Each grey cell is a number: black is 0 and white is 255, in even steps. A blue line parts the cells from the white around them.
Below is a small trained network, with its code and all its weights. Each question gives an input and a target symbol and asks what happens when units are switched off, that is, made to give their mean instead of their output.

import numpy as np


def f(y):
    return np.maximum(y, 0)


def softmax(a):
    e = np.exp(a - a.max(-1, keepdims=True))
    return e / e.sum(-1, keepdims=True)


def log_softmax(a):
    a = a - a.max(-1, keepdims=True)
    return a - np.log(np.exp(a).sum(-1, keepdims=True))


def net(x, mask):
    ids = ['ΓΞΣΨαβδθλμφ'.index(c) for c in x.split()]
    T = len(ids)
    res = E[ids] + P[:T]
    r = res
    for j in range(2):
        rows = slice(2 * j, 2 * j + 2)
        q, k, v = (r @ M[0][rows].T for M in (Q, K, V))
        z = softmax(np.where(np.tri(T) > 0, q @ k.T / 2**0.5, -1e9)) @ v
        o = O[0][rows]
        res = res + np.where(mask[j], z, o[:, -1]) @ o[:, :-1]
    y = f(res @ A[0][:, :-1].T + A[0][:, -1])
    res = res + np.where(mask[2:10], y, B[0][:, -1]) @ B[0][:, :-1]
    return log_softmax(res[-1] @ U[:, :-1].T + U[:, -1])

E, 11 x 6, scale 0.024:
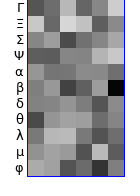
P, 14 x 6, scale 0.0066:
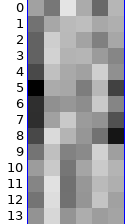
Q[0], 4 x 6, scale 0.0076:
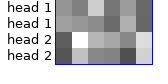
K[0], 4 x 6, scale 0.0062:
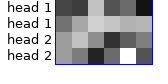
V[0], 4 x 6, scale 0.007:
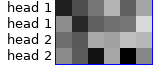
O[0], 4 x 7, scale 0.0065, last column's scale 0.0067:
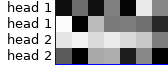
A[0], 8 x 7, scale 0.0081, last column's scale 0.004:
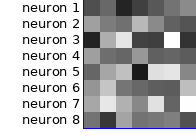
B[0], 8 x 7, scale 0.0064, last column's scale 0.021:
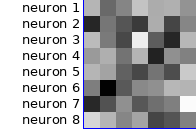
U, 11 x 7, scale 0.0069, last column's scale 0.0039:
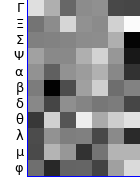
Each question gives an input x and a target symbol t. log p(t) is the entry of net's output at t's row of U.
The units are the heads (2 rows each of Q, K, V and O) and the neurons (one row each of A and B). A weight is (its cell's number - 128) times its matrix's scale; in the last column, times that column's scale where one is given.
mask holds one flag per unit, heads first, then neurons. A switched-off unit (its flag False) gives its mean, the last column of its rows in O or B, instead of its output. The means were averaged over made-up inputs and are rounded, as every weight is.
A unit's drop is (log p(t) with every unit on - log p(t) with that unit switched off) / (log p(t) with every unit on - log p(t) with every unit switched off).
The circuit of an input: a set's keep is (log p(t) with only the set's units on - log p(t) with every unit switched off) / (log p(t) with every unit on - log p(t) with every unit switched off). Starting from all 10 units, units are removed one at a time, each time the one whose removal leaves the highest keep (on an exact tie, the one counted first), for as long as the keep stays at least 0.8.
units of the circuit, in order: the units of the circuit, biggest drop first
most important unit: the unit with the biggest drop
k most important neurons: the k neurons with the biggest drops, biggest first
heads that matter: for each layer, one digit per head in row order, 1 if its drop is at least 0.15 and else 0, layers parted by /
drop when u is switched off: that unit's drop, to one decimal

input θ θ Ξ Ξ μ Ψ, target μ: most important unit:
head 2
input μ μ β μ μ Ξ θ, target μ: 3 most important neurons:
[neuron 7; neuron 5; neuron 1]
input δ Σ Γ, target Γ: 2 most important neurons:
[neuron 3; neuron 7]
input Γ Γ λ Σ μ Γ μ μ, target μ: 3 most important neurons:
[neuron 7; neuron 3; neuron 5]
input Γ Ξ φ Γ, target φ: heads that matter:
11
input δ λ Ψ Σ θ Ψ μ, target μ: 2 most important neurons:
[neuron 3; neuron 7]
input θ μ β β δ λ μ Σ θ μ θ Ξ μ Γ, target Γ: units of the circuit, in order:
[neuron 3; neuron 5]
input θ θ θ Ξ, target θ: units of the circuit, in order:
[head 1; neuron 5; head 2]
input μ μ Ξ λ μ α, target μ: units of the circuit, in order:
[neuron 3; neuron 7; head 1; head 2]
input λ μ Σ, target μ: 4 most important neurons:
[neuron 3; neuron 7; neuron 5; neuron 1]
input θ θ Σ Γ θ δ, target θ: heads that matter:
10
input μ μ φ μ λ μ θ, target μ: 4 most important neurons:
[neuron 7; neuron 5; neuron 1; neuron 3]
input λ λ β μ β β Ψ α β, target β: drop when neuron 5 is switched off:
0.1
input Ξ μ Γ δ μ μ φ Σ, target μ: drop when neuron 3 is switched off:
0.6
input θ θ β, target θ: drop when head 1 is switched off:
0.7
